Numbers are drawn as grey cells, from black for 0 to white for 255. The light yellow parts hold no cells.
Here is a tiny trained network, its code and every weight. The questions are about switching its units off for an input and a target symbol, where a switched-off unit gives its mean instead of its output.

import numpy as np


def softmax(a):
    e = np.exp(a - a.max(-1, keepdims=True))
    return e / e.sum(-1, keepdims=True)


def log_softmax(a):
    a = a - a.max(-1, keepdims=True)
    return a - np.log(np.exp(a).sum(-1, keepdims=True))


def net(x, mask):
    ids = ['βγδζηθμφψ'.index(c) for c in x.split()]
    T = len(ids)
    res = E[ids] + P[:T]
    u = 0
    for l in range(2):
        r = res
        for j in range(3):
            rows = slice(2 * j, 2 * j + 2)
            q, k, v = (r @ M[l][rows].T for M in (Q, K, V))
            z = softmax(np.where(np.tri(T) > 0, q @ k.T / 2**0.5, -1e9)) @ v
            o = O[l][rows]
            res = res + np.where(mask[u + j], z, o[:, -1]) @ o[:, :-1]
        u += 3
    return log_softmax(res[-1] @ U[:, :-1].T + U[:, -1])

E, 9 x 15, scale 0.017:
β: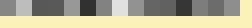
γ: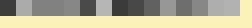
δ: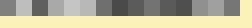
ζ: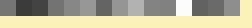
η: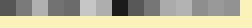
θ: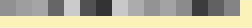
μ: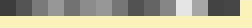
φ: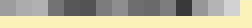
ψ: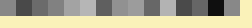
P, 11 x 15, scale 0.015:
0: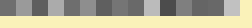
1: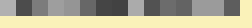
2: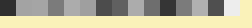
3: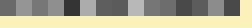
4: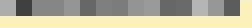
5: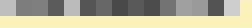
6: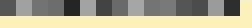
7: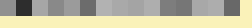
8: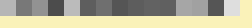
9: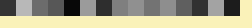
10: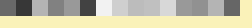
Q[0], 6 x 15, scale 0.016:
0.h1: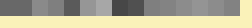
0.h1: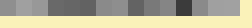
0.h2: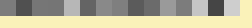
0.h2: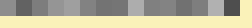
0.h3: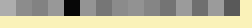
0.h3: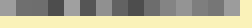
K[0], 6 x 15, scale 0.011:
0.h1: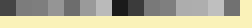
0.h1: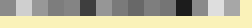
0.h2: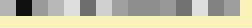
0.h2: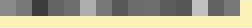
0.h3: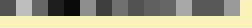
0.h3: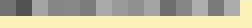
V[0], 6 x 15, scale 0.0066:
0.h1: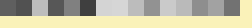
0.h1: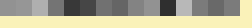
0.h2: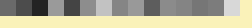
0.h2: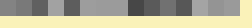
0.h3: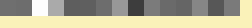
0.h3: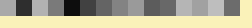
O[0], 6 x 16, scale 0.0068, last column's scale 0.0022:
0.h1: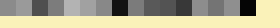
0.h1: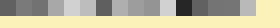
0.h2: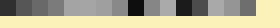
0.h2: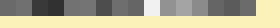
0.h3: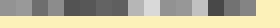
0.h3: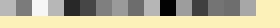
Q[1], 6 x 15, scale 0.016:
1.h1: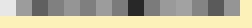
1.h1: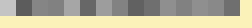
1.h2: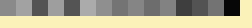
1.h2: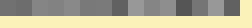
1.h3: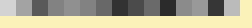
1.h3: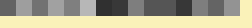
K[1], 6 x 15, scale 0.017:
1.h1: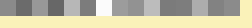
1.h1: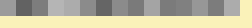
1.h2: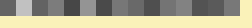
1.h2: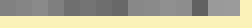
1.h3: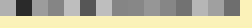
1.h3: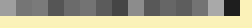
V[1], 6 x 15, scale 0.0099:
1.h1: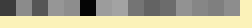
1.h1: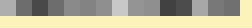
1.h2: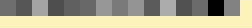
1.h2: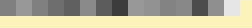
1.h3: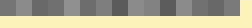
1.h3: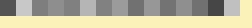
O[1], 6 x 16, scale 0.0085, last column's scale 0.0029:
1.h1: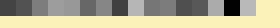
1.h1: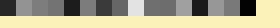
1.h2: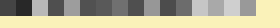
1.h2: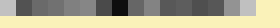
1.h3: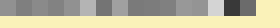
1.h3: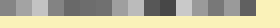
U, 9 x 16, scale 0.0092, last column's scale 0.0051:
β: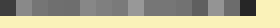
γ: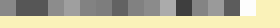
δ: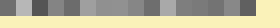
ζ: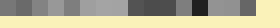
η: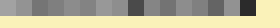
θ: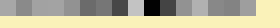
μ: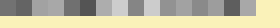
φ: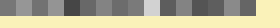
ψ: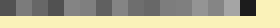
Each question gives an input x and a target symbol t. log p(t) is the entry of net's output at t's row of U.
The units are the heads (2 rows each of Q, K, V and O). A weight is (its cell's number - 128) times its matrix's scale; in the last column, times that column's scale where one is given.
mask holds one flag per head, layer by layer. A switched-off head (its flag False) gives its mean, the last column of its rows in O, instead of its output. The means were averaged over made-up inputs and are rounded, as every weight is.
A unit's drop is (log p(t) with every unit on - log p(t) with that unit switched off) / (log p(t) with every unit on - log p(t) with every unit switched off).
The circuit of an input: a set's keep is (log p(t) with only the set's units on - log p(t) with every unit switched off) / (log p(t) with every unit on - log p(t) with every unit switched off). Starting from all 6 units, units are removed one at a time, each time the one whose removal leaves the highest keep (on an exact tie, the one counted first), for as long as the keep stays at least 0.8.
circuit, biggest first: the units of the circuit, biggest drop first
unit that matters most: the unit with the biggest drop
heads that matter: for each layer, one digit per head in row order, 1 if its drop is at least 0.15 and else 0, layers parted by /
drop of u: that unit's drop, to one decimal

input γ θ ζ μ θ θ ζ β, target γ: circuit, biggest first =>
[0.h1; 1.h3]
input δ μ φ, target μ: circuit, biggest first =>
[1.h2; 0.h1]
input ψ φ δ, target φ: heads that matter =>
001 / 000
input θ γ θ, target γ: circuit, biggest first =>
[1.h3; 1.h1]
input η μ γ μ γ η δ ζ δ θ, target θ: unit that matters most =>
0.h2
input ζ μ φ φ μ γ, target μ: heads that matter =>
000 / 010
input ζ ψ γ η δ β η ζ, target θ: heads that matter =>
100 / 001
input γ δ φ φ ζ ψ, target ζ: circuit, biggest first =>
[0.h3; 0.h2]
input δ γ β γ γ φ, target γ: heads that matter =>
000 / 101
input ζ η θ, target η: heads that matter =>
000 / 100
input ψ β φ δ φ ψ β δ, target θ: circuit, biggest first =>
[1.h3; 0.h1]
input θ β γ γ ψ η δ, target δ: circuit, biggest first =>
[1.h2; 1.h1]
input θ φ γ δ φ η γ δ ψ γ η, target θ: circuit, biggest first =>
[0.h1; 1.h3]
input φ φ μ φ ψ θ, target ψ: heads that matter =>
000 / 110
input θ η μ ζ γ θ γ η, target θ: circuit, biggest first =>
[1.h3]
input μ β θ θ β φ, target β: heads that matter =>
000 / 100
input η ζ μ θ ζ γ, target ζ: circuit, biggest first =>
[0.h3; 0.h2]
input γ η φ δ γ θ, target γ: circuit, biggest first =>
[1.h1; 1.h3]
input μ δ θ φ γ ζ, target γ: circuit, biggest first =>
[1.h3; 1.h1]
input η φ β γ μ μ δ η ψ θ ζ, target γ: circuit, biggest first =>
[0.h1]
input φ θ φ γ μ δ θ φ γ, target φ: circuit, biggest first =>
[0.h3; 1.h3]
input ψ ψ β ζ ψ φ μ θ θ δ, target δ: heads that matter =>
000 / 010
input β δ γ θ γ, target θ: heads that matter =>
000 / 001
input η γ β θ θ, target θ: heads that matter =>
100 / 001
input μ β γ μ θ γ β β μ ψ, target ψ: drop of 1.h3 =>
0.0
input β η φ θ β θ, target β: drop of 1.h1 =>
1.0
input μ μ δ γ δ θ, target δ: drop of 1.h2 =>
0.6
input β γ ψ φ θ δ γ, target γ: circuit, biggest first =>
[1.h1]
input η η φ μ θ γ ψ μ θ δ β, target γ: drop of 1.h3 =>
0.2
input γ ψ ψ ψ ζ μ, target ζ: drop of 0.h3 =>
0.4
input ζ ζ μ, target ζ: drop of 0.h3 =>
0.5
